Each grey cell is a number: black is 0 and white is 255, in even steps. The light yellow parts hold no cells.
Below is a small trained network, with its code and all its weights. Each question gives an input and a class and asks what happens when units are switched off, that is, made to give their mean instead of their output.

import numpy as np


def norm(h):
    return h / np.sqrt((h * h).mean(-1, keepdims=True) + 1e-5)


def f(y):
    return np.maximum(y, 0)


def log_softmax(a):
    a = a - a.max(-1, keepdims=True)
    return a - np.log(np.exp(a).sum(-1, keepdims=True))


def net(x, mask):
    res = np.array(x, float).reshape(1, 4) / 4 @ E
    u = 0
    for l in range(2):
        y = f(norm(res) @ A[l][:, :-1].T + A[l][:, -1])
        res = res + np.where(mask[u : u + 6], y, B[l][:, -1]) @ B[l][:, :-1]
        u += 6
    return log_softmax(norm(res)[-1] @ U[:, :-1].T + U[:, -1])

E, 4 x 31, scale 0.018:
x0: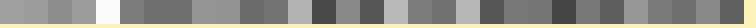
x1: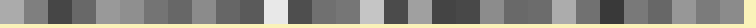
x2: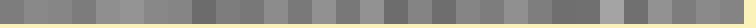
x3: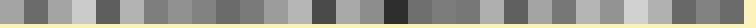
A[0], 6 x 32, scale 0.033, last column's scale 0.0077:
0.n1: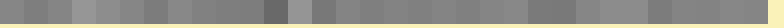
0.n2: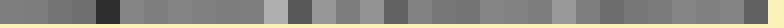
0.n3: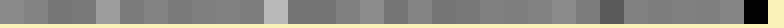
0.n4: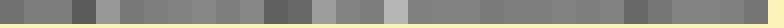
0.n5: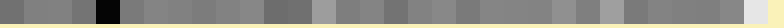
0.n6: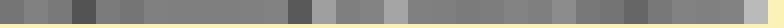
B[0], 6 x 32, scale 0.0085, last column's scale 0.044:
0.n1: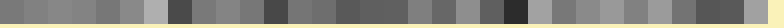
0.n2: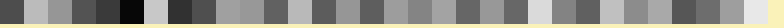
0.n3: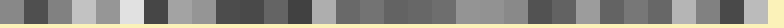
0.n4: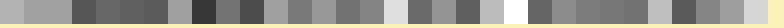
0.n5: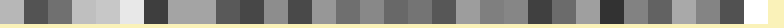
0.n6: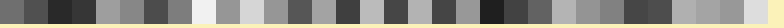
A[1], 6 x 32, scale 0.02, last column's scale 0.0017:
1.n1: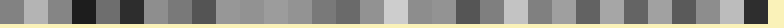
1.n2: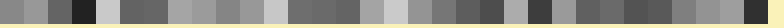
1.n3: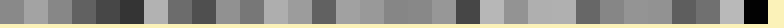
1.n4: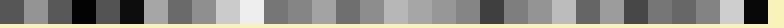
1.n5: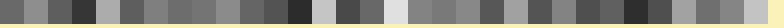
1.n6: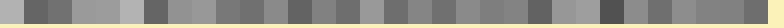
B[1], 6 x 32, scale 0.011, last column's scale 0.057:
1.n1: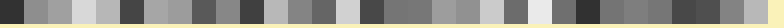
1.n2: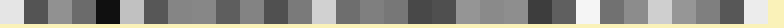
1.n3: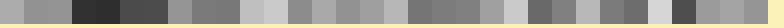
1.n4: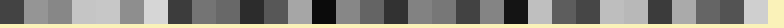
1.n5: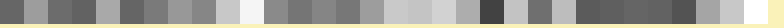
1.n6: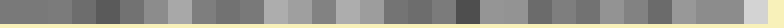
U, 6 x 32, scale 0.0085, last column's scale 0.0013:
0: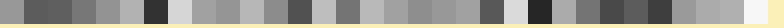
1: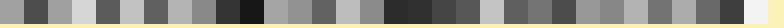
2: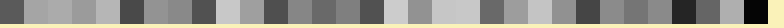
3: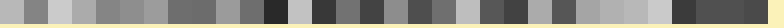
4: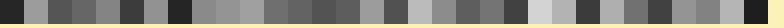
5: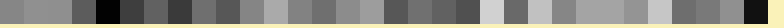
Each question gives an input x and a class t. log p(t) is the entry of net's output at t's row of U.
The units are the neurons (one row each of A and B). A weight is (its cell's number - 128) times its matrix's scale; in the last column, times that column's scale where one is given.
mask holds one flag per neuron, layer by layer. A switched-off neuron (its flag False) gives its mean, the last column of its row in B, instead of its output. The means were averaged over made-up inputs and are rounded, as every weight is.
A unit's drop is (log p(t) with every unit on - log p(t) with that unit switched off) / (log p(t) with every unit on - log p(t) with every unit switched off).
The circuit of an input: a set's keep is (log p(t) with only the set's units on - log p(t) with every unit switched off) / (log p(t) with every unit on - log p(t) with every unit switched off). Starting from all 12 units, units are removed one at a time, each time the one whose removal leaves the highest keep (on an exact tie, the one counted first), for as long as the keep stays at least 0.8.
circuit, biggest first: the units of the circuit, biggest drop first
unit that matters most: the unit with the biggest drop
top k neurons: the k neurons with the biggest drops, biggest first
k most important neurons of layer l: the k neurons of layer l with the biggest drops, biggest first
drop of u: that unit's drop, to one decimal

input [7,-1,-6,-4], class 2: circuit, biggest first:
(0.n5)
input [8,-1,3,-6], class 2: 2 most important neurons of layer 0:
(0.n5 0.n3)
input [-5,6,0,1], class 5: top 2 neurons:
(0.n2 1.n3)
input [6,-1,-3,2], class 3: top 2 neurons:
(0.n5 1.n5)
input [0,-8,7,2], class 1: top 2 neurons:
(1.n5 0.n2)
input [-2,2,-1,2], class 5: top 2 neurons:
(0.n2 0.n6)
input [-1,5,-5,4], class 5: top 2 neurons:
(0.n2 0.n5)
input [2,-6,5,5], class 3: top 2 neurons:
(1.n5 0.n5)
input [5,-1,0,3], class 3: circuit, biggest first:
(0.n5 1.n5)
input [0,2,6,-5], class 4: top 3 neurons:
(0.n5 1.n4 0.n6)
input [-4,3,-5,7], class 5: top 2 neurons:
(0.n2 1.n5)
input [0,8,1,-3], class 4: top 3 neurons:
(0.n2 0.n5 1.n4)
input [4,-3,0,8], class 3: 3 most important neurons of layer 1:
(1.n5 1.n6 1.n2)
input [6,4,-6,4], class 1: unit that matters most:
1.n5
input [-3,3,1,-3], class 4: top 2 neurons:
(0.n2 1.n4)
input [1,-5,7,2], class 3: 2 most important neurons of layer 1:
(1.n5 1.n6)
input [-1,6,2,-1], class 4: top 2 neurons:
(0.n2 0.n5)
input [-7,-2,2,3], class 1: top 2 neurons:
(1.n5 0.n5)
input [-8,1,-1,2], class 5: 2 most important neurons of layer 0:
(0.n2 0.n3)
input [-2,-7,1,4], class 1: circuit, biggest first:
(1.n5)
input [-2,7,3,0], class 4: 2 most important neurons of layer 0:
(0.n2 0.n4)
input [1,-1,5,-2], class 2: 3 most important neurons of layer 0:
(0.n5 0.n4 0.n3)
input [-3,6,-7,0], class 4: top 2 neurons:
(0.n2 1.n2)
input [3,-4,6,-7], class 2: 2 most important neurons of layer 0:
(0.n5 0.n4)
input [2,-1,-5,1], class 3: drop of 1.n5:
0.6
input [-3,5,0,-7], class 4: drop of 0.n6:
0.4
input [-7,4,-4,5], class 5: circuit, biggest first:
(0.n2)
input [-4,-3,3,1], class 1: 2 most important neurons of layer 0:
(0.n5 0.n6)
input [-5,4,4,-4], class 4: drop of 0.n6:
0.1
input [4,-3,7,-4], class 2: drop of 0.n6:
0.0
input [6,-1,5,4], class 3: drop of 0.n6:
0.1
